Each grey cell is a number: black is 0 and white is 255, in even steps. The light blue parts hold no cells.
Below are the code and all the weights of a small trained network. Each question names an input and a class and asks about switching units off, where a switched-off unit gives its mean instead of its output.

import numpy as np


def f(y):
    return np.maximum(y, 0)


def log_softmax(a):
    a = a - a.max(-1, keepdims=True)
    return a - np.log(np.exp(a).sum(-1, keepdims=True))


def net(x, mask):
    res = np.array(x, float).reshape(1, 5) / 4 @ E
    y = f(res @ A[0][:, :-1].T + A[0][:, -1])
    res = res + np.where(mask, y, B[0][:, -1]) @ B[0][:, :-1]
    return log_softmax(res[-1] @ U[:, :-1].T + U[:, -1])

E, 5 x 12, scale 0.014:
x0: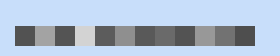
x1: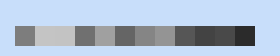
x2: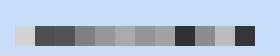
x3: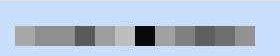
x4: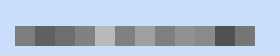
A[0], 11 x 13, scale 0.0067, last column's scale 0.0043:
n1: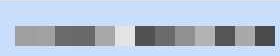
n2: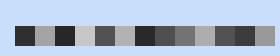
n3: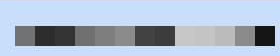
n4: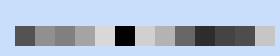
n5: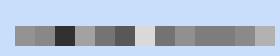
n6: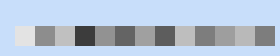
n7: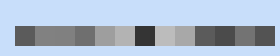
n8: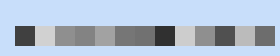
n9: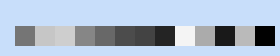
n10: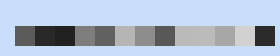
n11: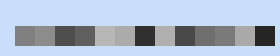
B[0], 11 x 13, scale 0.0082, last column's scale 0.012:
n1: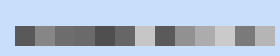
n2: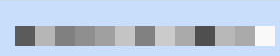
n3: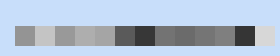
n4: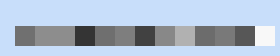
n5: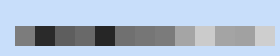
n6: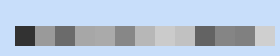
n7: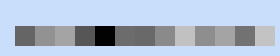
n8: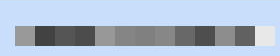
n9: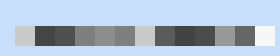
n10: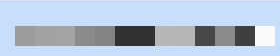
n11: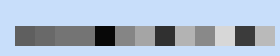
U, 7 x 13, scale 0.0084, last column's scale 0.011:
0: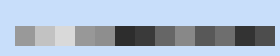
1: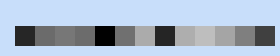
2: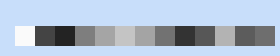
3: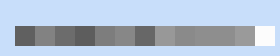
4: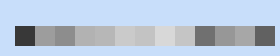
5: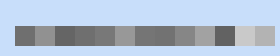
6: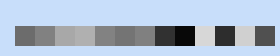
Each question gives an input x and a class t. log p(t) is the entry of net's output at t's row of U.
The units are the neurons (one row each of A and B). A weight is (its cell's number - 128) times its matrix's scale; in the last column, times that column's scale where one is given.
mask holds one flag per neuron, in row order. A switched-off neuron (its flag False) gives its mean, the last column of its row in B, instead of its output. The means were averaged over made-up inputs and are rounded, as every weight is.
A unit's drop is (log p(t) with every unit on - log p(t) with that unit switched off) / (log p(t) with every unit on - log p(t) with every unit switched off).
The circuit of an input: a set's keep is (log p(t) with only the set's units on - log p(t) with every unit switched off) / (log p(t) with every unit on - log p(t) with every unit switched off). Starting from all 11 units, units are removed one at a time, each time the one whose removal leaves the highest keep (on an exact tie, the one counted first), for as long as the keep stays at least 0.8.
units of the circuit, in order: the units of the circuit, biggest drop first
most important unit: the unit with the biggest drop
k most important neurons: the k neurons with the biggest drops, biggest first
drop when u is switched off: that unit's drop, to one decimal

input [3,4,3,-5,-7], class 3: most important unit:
n10
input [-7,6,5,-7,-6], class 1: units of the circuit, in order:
[n10; n9]
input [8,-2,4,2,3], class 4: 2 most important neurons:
[n2; n9]
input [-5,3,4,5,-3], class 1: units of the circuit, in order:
[n11; n2; n10; n9]
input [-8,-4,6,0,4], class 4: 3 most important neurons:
[n6; n9; n8]
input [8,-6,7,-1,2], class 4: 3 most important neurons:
[n2; n9; n8]
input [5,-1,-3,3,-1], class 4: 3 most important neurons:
[n2; n5; n4]
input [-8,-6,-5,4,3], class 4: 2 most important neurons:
[n6; n4]
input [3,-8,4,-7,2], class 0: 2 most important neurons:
[n10; n3]
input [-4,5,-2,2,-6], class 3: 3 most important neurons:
[n10; n3; n6]
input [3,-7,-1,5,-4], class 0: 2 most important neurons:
[n3; n10]
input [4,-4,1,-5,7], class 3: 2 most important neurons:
[n5; n11]
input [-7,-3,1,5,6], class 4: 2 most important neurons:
[n6; n5]
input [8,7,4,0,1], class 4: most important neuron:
[n2]
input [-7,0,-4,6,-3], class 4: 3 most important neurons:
[n6; n5; n4]
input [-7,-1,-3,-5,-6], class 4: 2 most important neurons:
[n6; n11]
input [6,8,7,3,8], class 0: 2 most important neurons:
[n4; n9]
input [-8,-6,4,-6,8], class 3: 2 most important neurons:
[n5; n2]
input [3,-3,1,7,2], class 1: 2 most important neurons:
[n11; n1]
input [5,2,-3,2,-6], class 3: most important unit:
n6
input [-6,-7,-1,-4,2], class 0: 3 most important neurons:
[n10; n3; n2]
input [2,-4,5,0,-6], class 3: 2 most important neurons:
[n9; n8]
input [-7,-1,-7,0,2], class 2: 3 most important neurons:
[n9; n8; n2]
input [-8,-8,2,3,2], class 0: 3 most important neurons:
[n10; n3; n2]
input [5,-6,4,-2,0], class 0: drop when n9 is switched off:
0.1
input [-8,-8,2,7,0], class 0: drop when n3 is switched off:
0.6
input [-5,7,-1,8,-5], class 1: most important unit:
n11
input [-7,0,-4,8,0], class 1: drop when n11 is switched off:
0.2
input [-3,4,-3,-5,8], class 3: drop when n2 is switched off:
-0.2
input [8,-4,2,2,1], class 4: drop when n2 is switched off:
1.0
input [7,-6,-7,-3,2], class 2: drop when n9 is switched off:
0.5
